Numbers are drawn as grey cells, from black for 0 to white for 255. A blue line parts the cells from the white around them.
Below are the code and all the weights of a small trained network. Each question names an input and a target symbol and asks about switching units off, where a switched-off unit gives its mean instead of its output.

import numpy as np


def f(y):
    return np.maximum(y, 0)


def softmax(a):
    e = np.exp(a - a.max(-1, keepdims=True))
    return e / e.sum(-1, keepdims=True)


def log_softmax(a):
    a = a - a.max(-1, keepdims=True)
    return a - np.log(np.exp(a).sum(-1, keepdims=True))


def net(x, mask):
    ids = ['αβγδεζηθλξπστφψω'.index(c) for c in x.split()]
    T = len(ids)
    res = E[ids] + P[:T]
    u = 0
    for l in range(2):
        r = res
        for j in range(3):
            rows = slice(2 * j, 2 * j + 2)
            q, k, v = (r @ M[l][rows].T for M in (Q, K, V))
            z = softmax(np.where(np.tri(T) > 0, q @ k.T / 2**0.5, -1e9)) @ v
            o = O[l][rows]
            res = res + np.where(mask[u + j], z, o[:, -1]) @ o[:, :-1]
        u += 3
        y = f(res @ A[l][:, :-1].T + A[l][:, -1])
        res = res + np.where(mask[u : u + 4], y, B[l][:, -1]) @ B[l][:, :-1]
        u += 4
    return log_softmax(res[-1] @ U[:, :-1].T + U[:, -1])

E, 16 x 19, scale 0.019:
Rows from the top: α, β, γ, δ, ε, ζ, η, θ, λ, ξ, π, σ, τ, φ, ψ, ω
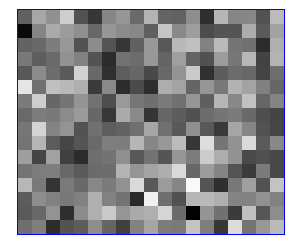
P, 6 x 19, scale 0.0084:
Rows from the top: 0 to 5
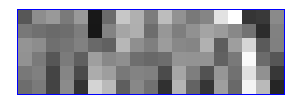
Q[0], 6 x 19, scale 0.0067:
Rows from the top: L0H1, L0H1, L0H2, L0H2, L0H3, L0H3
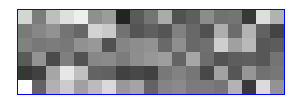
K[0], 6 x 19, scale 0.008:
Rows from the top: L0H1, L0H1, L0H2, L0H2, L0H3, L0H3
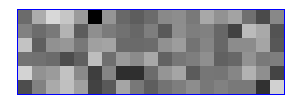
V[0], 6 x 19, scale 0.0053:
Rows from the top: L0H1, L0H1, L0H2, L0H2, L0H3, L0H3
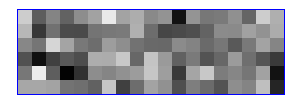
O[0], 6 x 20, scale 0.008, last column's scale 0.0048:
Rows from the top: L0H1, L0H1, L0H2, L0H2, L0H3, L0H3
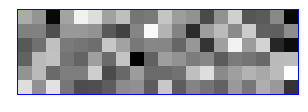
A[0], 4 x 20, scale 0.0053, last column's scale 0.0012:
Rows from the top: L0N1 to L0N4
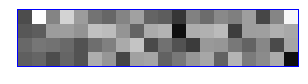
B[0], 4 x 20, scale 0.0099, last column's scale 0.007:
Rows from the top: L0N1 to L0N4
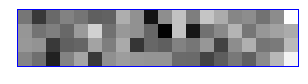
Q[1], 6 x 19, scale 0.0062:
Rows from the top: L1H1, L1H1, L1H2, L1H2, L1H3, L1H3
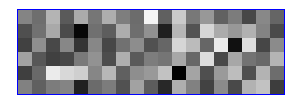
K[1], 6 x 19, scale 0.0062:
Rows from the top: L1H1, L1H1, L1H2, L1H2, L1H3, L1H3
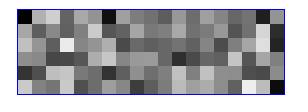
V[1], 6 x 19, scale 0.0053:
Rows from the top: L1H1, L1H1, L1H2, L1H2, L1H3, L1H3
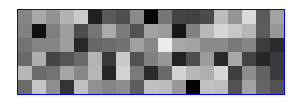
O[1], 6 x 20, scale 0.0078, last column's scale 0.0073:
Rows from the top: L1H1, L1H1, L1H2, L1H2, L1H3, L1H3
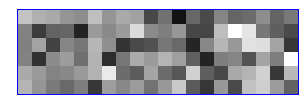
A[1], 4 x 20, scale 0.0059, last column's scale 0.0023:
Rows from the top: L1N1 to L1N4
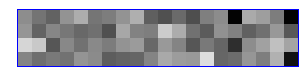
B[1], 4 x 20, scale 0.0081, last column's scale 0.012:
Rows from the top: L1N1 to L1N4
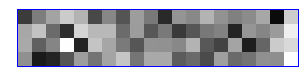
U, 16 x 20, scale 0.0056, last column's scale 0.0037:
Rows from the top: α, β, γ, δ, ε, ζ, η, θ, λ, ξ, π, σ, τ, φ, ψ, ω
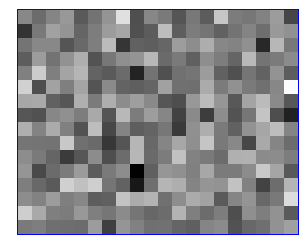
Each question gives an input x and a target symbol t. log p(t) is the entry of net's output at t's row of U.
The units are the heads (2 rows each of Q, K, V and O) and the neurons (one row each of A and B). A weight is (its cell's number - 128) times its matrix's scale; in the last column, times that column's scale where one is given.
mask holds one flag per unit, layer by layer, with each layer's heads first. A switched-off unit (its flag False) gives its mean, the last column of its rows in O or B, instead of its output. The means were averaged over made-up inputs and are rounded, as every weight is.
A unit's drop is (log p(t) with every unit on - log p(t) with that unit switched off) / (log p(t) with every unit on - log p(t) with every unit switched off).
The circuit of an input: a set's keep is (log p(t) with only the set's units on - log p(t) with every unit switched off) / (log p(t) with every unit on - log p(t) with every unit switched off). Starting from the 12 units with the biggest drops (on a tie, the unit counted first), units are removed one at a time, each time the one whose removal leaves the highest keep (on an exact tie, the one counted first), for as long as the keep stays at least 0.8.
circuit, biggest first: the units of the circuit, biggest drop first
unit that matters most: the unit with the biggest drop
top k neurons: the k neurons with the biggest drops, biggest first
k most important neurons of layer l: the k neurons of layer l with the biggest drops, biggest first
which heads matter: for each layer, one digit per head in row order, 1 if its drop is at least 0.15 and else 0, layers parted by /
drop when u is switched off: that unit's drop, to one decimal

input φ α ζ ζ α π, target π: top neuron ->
(L0N3)
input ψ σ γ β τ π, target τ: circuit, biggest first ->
(L0H1; L1H3)
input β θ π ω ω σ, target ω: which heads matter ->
000 / 001
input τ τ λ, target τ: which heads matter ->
100 / 000
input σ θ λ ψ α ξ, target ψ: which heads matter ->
100 / 011
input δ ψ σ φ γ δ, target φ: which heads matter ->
000 / 010
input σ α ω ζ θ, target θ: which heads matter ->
001 / 100
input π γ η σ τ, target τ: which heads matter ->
100 / 000
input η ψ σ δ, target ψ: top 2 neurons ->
(L0N2; L1N2)
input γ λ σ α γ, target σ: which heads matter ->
100 / 100
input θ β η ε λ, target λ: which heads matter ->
001 / 000
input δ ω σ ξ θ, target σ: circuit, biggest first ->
(L1H1; L0N1; L0N3; L1H3)
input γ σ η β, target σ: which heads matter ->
000 / 100
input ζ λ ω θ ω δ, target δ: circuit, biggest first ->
(L0H2; L0H3; L1H2; L1N1)
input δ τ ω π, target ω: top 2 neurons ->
(L0N4; L1N2)
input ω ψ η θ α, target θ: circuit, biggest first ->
(L1H2; L0N3)
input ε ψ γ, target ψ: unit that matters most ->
L1H3
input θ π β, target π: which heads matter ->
000 / 100
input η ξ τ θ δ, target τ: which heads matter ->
100 / 001
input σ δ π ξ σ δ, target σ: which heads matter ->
000 / 100
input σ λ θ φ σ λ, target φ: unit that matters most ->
L0N2
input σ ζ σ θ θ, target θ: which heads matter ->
011 / 100
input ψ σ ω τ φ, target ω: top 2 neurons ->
(L0N4; L0N1)
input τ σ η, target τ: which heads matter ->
100 / 000
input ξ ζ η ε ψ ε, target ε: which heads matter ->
011 / 010
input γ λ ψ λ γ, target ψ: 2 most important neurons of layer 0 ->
(L0N1; L0N2)
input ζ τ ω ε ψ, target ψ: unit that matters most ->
L0N2
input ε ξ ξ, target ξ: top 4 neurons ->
(L1N3; L1N1; L0N4; L1N2)
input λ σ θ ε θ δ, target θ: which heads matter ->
000 / 011
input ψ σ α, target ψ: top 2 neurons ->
(L0N2; L1N2)
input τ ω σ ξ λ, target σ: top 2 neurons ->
(L0N1; L1N4)
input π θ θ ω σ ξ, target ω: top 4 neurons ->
(L0N4; L0N1; L1N4; L1N2)
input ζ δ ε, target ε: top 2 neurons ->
(L0N1; L1N4)
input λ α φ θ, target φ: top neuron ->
(L0N2)
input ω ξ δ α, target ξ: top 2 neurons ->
(L0N1; L1N1)
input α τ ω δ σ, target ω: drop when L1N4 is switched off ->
0.1
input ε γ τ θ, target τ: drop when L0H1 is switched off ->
0.2
